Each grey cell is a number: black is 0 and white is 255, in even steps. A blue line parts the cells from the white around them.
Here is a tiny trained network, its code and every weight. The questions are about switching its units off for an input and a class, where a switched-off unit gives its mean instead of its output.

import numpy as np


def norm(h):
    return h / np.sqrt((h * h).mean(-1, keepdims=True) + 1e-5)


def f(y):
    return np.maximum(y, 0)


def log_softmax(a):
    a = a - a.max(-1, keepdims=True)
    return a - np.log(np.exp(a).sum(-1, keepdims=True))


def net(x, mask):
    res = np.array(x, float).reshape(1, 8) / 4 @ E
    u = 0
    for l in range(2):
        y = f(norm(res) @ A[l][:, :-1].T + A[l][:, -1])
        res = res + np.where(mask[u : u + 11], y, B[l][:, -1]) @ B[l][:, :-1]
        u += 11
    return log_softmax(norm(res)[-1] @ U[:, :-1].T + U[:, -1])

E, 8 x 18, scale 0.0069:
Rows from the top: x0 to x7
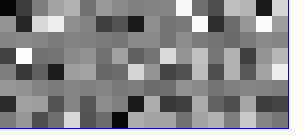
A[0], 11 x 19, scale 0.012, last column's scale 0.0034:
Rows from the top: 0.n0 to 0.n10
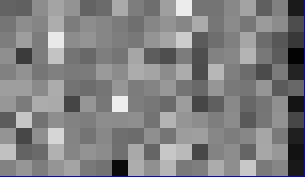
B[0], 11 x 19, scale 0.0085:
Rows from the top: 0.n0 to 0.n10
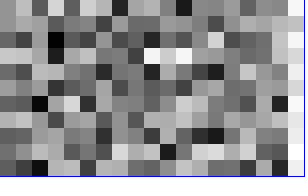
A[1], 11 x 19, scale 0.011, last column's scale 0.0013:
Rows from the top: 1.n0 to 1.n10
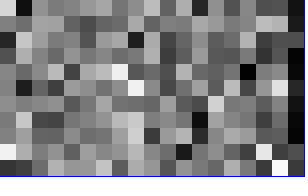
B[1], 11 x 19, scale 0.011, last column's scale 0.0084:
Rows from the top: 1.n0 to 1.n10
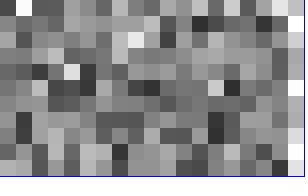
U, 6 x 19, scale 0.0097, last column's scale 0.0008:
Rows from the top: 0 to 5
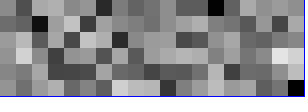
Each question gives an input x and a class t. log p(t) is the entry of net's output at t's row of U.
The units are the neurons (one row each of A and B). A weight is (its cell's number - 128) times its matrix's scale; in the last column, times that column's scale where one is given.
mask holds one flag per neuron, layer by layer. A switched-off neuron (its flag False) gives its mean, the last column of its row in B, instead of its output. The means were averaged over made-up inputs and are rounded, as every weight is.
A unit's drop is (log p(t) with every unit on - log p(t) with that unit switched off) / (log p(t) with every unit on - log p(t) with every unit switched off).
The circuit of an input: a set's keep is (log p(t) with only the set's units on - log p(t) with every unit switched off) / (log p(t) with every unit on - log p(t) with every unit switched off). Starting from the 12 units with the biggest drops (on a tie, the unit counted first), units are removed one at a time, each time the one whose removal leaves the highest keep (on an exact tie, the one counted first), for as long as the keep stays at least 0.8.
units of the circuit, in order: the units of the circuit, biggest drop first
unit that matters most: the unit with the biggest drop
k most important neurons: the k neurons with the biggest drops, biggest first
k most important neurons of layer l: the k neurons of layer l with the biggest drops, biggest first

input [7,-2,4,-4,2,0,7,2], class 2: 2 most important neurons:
(1.n10; 0.n9)
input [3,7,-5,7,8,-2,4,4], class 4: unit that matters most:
1.n5
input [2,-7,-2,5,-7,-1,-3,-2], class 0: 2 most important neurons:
(0.n4; 1.n8)
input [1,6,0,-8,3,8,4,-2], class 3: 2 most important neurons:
(0.n3; 1.n0)
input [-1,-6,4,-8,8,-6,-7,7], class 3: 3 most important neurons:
(1.n0; 0.n3; 0.n2)
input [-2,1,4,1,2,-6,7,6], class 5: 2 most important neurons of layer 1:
(1.n2; 1.n3)
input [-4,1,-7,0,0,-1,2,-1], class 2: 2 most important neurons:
(1.n9; 0.n2)
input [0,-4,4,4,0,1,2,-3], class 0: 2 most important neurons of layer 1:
(1.n8; 1.n0)
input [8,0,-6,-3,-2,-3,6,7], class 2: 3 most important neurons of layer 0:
(0.n0; 0.n6; 0.n9)
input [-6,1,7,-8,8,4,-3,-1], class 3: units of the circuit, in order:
(1.n0; 0.n3)
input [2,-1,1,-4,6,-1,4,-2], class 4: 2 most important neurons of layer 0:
(0.n9; 0.n0)
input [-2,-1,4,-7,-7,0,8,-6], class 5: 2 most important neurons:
(1.n2; 0.n10)
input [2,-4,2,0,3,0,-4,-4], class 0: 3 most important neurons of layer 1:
(1.n8; 1.n2; 1.n3)
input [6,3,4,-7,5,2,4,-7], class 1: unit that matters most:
0.n6
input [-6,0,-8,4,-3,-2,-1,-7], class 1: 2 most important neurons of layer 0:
(0.n6; 0.n0)
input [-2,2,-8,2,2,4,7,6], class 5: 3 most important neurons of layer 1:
(1.n2; 1.n3; 1.n4)
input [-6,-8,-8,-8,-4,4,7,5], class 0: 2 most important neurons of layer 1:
(1.n7; 1.n8)
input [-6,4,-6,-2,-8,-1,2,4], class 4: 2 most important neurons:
(0.n0; 0.n2)
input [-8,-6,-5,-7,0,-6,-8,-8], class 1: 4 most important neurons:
(0.n6; 0.n0; 1.n4; 1.n10)
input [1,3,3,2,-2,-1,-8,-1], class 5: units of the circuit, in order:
(0.n9)
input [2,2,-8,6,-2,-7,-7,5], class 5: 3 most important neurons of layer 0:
(0.n9; 0.n3; 0.n6)
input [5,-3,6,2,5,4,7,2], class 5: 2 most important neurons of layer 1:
(1.n2; 1.n3)
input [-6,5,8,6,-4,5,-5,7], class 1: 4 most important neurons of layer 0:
(0.n10; 0.n0; 0.n4; 0.n3)
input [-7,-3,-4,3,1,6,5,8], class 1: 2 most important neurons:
(0.n10; 0.n0)
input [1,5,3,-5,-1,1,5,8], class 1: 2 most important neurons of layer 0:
(0.n10; 0.n4)
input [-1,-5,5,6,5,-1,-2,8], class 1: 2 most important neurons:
(0.n10; 0.n3)
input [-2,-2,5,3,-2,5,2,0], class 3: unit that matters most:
0.n7
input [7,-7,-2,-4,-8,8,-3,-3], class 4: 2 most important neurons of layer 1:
(1.n6; 1.n9)
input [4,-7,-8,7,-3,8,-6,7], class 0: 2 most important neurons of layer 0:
(0.n4; 0.n6)
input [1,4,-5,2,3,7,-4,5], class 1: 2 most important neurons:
(0.n10; 0.n4)
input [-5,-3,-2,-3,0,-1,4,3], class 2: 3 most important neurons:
(1.n9; 0.n9; 0.n6)
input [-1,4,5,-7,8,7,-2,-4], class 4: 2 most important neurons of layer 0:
(0.n7; 0.n4)
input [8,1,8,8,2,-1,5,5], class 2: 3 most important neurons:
(1.n10; 0.n0; 0.n3)
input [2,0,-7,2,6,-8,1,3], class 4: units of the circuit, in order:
(1.n5)
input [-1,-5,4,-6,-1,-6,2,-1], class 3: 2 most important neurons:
(1.n0; 0.n3)
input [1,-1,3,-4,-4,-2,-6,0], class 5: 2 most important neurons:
(0.n9; 1.n5)
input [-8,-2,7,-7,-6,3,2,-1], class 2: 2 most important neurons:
(1.n9; 0.n5)
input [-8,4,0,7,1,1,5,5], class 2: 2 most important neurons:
(1.n9; 0.n3)
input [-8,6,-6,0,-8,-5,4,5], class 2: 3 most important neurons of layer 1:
(1.n9; 1.n5; 1.n8)
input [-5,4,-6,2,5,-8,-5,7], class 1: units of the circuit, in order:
(0.n10)
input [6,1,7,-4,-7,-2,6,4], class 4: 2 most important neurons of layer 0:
(0.n2; 0.n9)
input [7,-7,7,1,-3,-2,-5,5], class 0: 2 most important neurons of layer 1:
(1.n8; 1.n9)
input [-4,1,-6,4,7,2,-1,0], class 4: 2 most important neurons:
(1.n5; 0.n0)
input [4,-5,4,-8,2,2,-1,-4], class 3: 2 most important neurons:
(0.n3; 1.n0)
